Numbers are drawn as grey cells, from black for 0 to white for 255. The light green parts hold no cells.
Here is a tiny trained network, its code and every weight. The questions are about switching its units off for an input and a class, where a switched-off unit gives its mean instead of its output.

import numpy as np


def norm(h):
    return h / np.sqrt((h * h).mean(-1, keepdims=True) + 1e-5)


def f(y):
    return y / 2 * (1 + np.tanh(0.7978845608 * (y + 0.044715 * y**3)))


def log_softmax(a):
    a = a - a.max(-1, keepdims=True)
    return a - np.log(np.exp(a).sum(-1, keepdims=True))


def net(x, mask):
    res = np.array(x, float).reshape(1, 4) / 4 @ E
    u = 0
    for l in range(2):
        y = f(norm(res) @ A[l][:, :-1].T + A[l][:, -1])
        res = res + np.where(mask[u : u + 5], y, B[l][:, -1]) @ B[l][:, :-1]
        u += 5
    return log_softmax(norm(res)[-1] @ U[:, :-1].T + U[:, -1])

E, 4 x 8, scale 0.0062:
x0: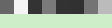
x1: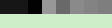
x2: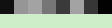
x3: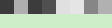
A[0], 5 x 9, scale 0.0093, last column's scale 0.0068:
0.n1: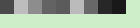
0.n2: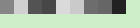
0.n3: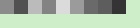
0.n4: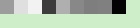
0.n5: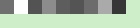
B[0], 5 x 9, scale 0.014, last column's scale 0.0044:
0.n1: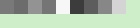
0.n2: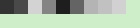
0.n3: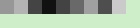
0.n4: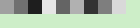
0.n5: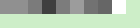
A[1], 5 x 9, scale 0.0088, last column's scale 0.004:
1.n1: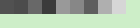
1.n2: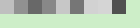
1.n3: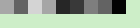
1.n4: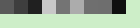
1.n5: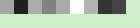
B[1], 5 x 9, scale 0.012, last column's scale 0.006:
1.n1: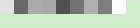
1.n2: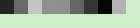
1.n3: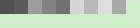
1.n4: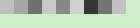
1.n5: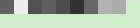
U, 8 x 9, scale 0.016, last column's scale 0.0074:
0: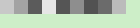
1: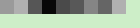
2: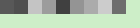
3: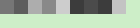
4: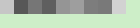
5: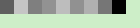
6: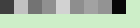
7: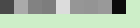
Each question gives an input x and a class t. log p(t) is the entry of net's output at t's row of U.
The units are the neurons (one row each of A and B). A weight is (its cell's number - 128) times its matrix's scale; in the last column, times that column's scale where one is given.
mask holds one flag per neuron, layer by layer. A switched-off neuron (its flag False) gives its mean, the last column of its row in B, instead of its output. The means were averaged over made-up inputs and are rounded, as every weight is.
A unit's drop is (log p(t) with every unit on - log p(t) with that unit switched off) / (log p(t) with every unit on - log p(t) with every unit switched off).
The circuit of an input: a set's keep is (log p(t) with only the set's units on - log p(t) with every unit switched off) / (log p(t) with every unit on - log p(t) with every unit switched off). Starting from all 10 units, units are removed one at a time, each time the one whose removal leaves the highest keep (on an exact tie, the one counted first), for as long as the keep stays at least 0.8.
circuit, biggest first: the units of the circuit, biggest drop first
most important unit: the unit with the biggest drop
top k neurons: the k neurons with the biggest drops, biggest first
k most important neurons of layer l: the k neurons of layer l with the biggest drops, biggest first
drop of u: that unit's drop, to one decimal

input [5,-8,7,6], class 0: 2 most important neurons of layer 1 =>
(1.n2, 1.n1)
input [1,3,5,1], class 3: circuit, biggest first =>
(0.n1)
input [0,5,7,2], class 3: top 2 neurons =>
(0.n1, 0.n4)
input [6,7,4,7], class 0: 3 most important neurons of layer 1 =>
(1.n1, 1.n4, 1.n3)
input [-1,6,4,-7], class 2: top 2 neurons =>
(1.n3, 0.n4)
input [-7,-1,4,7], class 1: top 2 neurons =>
(0.n3, 1.n3)
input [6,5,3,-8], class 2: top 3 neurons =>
(1.n3, 0.n4, 0.n3)
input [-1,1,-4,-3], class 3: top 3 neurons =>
(1.n2, 0.n2, 0.n4)
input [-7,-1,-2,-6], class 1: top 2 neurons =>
(0.n3, 0.n2)
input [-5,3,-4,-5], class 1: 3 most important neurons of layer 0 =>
(0.n2, 0.n4, 0.n3)
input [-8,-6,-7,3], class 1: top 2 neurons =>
(0.n3, 1.n5)
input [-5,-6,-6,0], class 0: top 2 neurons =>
(0.n4, 0.n1)
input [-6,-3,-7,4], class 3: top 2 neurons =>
(1.n2, 0.n5)
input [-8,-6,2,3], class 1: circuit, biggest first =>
(0.n3)
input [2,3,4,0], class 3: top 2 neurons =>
(0.n1, 0.n4)
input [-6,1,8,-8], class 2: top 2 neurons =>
(1.n3, 0.n5)
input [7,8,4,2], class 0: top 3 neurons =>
(0.n3, 1.n4, 1.n1)
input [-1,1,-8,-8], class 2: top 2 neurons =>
(1.n3, 0.n1)
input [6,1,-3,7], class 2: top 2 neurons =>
(0.n2, 0.n3)
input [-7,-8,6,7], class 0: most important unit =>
0.n4
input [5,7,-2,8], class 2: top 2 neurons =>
(0.n4, 0.n2)
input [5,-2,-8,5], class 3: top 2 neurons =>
(1.n2, 0.n3)
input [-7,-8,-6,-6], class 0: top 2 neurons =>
(0.n4, 0.n2)
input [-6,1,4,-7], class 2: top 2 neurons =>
(1.n3, 0.n5)
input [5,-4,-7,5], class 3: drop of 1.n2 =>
1.2
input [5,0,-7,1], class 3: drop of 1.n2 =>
1.0
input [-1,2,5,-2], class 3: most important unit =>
0.n1
